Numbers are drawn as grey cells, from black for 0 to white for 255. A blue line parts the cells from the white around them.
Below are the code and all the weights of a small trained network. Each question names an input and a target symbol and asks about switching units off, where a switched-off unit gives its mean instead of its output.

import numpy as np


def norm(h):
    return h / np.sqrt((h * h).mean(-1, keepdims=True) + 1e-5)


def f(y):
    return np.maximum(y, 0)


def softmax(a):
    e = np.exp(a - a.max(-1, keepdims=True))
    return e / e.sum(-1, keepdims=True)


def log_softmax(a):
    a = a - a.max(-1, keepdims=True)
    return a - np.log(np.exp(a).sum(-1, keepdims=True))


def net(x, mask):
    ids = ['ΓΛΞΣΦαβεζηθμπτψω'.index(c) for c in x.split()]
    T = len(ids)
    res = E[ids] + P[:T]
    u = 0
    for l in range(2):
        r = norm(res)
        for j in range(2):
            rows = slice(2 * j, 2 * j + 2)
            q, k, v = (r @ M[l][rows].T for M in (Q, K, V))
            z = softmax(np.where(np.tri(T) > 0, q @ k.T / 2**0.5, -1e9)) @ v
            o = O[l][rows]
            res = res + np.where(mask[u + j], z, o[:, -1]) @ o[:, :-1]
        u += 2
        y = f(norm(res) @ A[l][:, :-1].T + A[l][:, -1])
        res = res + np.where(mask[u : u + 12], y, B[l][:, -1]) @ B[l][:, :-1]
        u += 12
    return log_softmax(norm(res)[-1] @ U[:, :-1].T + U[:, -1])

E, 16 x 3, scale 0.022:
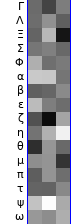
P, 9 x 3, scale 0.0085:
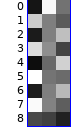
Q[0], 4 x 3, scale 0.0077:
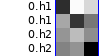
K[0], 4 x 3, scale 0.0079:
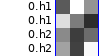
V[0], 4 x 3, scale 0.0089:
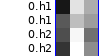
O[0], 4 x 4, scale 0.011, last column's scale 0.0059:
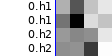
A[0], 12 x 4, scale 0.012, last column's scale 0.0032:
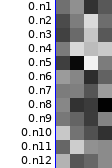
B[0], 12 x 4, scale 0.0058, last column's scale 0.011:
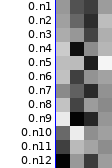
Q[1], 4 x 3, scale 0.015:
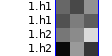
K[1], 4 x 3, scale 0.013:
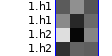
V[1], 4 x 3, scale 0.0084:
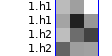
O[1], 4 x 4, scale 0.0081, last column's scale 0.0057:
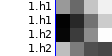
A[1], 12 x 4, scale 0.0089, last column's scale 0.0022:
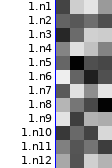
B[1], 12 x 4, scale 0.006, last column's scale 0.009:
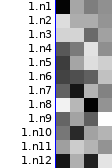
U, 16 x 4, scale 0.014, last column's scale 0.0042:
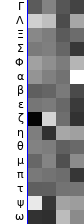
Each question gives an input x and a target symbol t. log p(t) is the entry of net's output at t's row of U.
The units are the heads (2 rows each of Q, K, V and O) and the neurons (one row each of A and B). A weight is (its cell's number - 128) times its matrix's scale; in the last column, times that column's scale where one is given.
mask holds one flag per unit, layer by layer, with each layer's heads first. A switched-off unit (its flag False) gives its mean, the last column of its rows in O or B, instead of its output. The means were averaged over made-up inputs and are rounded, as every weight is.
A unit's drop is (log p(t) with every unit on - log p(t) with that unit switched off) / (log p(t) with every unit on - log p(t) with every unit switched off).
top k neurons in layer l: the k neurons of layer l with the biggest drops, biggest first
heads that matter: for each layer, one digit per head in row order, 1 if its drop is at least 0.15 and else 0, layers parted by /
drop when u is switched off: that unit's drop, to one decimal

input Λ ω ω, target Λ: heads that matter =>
11 / 10
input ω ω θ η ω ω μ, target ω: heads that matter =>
10 / 00
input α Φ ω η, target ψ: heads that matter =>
10 / 00
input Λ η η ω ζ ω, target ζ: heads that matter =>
00 / 00
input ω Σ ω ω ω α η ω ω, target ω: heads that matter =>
11 / 00
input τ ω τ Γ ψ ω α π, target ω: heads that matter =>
01 / 00
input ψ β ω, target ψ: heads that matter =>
10 / 11
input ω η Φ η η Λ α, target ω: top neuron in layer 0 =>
[0.n4]
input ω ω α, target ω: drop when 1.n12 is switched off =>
0.2
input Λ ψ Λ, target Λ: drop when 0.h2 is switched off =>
0.5
